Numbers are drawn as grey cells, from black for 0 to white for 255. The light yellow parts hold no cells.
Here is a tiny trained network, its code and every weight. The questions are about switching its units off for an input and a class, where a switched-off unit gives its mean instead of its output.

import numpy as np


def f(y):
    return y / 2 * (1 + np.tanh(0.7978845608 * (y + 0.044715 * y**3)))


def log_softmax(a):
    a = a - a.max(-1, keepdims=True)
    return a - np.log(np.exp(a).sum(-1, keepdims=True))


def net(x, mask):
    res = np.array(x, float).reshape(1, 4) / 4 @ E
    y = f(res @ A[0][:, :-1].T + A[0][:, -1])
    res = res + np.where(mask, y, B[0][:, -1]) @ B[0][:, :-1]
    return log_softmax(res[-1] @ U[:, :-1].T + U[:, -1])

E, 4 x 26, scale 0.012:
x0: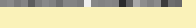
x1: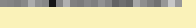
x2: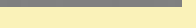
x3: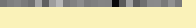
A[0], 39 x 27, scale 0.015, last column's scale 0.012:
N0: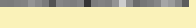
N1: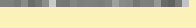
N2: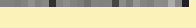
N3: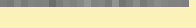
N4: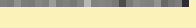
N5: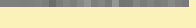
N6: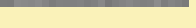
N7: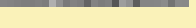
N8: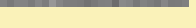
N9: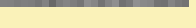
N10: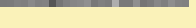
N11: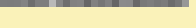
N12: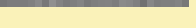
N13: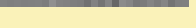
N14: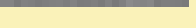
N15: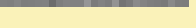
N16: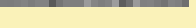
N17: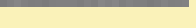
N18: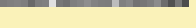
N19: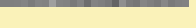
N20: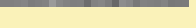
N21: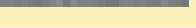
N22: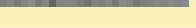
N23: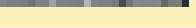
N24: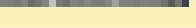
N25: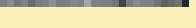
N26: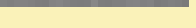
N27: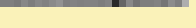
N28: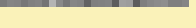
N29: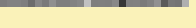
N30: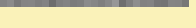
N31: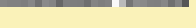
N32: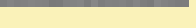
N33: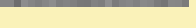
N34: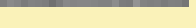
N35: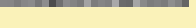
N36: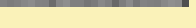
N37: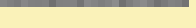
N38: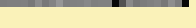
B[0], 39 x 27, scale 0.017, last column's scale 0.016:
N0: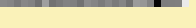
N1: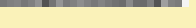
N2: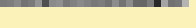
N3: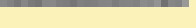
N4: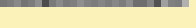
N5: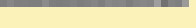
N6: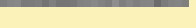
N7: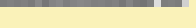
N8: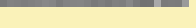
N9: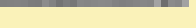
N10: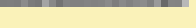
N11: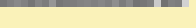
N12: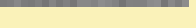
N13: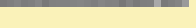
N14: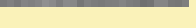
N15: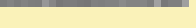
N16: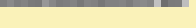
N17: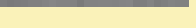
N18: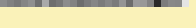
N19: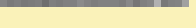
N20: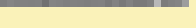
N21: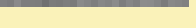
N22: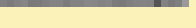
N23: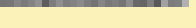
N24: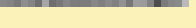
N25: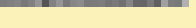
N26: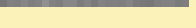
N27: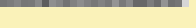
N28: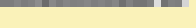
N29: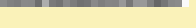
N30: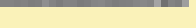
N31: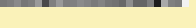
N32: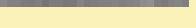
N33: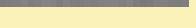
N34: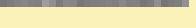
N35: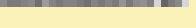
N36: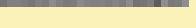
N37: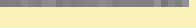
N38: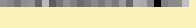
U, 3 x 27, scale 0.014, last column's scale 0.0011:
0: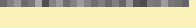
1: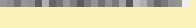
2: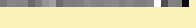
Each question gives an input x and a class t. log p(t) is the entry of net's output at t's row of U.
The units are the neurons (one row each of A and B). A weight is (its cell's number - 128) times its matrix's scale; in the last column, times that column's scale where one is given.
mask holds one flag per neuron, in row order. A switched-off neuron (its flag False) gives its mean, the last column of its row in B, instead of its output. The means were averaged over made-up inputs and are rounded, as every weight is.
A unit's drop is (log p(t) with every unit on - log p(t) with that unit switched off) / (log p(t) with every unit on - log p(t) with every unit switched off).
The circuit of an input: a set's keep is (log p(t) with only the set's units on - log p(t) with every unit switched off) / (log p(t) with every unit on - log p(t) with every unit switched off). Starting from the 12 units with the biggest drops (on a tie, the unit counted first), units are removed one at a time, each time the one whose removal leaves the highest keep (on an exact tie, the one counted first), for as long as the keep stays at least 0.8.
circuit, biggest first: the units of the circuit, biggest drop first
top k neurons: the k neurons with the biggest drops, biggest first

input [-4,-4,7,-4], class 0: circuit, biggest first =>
[N31]
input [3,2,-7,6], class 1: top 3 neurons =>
[N38, N31, N1]
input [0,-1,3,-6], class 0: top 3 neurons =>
[N31, N29, N38]
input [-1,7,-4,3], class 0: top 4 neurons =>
[N2, N29, N18, N27]
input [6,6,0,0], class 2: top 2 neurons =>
[N0, N18]
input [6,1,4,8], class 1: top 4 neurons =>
[N38, N29, N31, N1]
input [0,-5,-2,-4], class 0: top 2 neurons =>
[N31, N1]
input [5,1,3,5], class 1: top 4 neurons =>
[N38, N29, N31, N1]
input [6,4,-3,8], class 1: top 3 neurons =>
[N38, N29, N31]
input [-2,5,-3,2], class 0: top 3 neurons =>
[N2, N29, N18]
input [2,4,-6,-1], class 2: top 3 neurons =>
[N0, N38, N18]
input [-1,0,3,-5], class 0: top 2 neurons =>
[N31, N29]
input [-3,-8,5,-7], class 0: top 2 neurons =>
[N31, N1]
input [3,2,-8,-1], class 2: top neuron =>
[N0]
